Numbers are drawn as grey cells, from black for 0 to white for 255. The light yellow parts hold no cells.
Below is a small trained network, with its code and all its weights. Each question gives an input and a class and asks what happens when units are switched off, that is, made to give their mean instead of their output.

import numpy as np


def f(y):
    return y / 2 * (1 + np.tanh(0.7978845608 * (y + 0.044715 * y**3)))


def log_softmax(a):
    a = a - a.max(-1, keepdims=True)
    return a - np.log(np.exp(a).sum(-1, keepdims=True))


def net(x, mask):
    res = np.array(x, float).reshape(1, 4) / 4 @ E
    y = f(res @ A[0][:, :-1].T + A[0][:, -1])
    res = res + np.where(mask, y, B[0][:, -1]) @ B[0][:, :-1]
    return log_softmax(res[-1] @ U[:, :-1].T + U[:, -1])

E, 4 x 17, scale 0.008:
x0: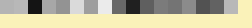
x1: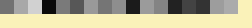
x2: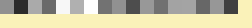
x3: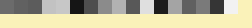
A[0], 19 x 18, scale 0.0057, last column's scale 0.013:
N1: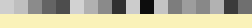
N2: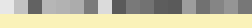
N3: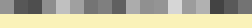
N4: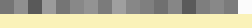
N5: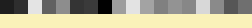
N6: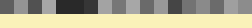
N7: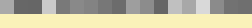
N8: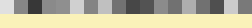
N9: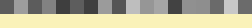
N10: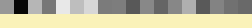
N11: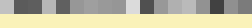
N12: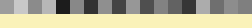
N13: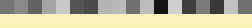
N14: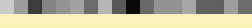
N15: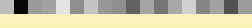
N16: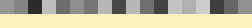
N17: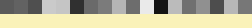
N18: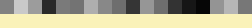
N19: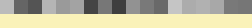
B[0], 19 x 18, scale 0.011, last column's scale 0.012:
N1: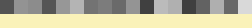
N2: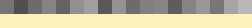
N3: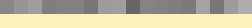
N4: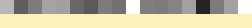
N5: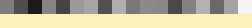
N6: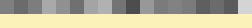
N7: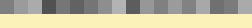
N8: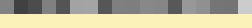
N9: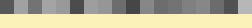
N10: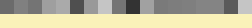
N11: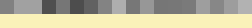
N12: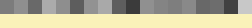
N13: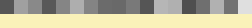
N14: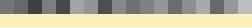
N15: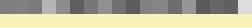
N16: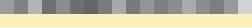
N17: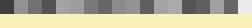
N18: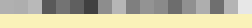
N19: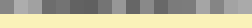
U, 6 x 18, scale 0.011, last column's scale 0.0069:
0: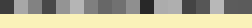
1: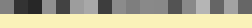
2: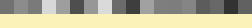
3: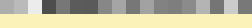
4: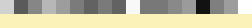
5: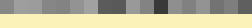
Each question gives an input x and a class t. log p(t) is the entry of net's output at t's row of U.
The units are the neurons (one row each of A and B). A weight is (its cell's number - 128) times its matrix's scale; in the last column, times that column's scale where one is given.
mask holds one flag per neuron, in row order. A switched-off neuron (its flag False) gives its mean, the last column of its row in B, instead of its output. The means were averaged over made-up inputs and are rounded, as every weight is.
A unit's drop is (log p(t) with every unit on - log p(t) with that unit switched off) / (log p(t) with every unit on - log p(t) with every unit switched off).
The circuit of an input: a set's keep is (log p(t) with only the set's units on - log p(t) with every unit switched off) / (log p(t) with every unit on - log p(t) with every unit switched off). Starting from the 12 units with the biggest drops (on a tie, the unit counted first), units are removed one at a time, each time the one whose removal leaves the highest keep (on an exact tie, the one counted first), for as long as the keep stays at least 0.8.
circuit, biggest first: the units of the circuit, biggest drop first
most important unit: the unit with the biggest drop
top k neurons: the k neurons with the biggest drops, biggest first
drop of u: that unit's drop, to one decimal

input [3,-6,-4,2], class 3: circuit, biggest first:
(N16)
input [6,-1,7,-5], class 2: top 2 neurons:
(N10 N5)
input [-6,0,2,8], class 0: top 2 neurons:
(N17 N13)
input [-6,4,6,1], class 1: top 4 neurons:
(N5 N12 N6 N9)
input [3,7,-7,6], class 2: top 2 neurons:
(N6 N9)
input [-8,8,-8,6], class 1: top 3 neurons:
(N5 N10 N15)
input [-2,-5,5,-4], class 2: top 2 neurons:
(N15 N18)
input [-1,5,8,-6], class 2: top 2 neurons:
(N10 N15)
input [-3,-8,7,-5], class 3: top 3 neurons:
(N11 N19 N7)
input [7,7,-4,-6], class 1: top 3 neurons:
(N8 N14 N17)
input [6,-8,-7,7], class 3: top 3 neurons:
(N16 N11 N19)
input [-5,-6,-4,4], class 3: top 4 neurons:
(N16 N7 N8 N11)
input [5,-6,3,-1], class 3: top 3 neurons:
(N5 N16 N11)
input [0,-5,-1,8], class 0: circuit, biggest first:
(N17)
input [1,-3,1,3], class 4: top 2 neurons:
(N1 N18)
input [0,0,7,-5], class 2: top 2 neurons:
(N10 N15)
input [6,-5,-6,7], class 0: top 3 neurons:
(N13 N17 N5)
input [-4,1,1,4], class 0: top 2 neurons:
(N17 N8)
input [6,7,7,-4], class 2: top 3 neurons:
(N10 N5 N15)
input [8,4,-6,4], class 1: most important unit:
N14
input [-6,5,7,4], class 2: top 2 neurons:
(N10 N15)
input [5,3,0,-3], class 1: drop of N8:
0.1
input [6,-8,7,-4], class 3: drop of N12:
0.2
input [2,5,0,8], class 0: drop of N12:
0.0
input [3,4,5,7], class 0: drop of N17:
0.2
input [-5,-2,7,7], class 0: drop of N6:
0.1
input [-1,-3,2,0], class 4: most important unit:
N18
